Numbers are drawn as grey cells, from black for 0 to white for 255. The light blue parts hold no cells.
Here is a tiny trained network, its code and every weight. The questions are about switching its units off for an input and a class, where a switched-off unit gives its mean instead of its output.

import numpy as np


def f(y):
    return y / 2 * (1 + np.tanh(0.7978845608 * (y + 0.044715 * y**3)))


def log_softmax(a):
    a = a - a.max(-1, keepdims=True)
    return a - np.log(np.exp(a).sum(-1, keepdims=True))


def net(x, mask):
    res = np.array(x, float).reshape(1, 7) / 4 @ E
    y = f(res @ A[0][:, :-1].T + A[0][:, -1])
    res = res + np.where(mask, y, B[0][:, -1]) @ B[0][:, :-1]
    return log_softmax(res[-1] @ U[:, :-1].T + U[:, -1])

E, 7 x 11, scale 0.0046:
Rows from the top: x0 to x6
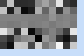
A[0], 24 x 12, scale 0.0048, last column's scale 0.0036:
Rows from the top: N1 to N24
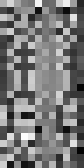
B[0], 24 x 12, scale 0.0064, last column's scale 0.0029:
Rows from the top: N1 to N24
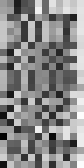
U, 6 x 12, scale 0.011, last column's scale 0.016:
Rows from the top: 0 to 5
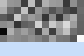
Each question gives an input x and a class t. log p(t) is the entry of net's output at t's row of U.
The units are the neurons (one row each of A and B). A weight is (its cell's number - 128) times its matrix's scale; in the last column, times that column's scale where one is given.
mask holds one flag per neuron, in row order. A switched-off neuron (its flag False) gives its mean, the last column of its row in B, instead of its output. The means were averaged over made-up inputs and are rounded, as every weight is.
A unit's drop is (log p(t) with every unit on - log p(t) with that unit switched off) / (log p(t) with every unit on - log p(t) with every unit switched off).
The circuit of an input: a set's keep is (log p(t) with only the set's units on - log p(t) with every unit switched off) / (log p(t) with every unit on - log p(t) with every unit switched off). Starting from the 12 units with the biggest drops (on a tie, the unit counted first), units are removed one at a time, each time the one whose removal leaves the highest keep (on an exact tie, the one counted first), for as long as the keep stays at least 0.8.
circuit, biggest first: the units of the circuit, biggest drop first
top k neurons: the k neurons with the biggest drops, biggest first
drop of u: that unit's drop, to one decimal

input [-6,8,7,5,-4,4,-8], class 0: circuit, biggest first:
(N23)
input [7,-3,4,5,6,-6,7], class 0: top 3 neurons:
(N15 N4 N6)
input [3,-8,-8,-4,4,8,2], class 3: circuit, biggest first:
(N2 N19)
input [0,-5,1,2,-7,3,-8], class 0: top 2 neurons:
(N23 N5)
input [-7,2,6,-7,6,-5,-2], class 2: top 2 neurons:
(N16 N18)
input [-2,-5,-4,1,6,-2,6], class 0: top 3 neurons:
(N15 N4 N6)
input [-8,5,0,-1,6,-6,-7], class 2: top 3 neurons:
(N16 N18 N15)
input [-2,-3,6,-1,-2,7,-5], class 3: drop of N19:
0.3
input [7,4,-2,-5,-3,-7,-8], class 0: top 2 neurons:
(N23 N5)
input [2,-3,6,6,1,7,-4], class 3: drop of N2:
0.2
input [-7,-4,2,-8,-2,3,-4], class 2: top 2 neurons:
(N16 N18)
